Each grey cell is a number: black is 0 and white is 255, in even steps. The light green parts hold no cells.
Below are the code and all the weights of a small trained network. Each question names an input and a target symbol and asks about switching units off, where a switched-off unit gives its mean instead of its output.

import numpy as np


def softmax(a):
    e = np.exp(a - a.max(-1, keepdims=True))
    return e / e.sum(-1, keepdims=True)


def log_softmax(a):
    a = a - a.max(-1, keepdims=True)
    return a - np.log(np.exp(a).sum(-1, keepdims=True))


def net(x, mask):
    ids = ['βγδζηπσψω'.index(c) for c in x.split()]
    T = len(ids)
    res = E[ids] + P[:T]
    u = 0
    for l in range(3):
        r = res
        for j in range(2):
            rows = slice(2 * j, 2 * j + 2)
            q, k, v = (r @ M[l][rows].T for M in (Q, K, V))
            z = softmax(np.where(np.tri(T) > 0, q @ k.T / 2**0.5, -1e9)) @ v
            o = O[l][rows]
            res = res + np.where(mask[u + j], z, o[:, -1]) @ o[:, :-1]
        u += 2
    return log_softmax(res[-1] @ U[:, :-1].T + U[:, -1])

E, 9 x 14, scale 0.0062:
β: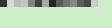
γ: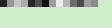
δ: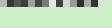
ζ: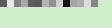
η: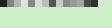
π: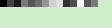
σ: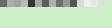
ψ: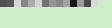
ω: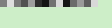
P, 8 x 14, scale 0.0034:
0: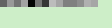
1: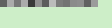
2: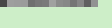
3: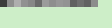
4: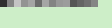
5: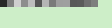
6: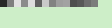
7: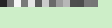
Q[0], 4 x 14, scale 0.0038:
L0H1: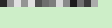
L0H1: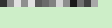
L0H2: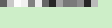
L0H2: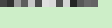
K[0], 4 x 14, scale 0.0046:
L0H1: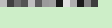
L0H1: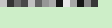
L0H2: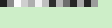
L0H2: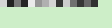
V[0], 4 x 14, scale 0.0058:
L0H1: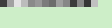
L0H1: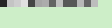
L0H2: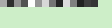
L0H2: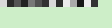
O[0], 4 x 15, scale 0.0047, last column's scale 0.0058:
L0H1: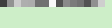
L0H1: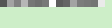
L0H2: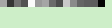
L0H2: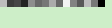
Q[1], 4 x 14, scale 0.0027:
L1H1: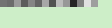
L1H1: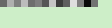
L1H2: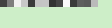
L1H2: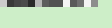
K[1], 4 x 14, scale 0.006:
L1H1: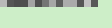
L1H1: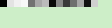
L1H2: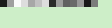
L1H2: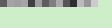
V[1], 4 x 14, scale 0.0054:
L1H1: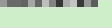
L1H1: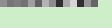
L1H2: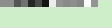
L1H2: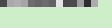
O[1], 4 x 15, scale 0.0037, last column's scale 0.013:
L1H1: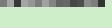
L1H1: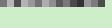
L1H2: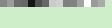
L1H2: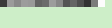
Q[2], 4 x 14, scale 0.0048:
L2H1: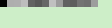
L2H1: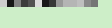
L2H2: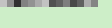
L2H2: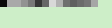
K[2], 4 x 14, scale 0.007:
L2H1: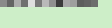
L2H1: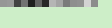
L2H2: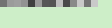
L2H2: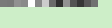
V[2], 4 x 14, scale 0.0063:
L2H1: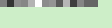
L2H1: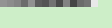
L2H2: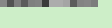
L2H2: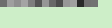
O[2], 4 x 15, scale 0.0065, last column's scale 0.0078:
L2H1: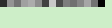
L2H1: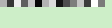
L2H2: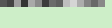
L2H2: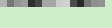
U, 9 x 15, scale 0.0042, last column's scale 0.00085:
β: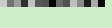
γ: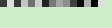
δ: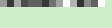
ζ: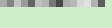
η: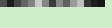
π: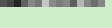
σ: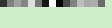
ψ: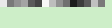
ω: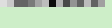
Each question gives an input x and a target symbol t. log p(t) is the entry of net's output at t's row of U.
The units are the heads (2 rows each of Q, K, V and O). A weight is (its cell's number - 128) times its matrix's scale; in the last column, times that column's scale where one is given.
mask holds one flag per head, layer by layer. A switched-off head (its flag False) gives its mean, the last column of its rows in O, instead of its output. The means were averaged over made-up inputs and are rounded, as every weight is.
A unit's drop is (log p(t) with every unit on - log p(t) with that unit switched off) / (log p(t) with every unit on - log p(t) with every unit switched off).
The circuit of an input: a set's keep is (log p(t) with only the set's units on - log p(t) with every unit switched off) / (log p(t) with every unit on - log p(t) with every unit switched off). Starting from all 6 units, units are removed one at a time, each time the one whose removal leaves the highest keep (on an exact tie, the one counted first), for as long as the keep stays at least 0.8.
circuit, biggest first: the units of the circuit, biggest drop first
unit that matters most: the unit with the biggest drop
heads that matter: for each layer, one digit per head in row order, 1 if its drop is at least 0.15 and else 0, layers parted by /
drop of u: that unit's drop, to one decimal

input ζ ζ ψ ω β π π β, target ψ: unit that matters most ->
L2H2
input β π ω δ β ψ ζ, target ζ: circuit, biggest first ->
[L1H2 L0H2]
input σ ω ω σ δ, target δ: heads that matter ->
01 / 00 / 01
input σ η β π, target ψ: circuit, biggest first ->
[L2H2 L1H2 L0H2]
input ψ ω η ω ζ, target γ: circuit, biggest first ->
[L2H1 L1H2]
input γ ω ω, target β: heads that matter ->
00 / 10 / 11
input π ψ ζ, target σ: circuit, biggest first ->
[L2H1 L2H2 L0H1]
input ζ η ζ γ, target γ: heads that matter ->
00 / 00 / 10
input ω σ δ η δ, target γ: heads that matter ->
11 / 11 / 10
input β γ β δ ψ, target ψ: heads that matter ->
11 / 11 / 01
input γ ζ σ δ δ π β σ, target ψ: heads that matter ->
11 / 11 / 11
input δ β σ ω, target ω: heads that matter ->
11 / 11 / 00
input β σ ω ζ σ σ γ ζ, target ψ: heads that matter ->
11 / 01 / 11
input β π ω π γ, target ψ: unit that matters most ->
L2H2
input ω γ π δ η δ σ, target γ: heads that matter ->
11 / 11 / 10
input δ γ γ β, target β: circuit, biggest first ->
[L0H1 L2H2 L0H2]
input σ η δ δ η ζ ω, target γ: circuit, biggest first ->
[L1H1 L0H1 L2H1 L0H2]
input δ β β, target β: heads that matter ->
11 / 01 / 01
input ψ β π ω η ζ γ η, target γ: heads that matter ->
00 / 00 / 10
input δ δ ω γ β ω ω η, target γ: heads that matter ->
11 / 11 / 10
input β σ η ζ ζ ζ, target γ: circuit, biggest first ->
[L2H1 L0H2]
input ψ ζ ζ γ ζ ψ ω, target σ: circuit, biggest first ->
[L2H1 L0H1]
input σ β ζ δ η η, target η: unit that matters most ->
L0H2
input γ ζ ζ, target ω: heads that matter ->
01 / 01 / 10
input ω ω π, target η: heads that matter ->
01 / 10 / 11
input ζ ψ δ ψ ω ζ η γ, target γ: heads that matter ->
11 / 11 / 10
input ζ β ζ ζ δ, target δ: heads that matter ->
01 / 00 / 01
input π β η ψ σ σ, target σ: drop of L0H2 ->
0.2
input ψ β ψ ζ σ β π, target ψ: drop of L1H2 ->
0.2
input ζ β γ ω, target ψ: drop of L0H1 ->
0.1
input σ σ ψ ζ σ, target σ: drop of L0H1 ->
0.1
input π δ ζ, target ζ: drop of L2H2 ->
0.1
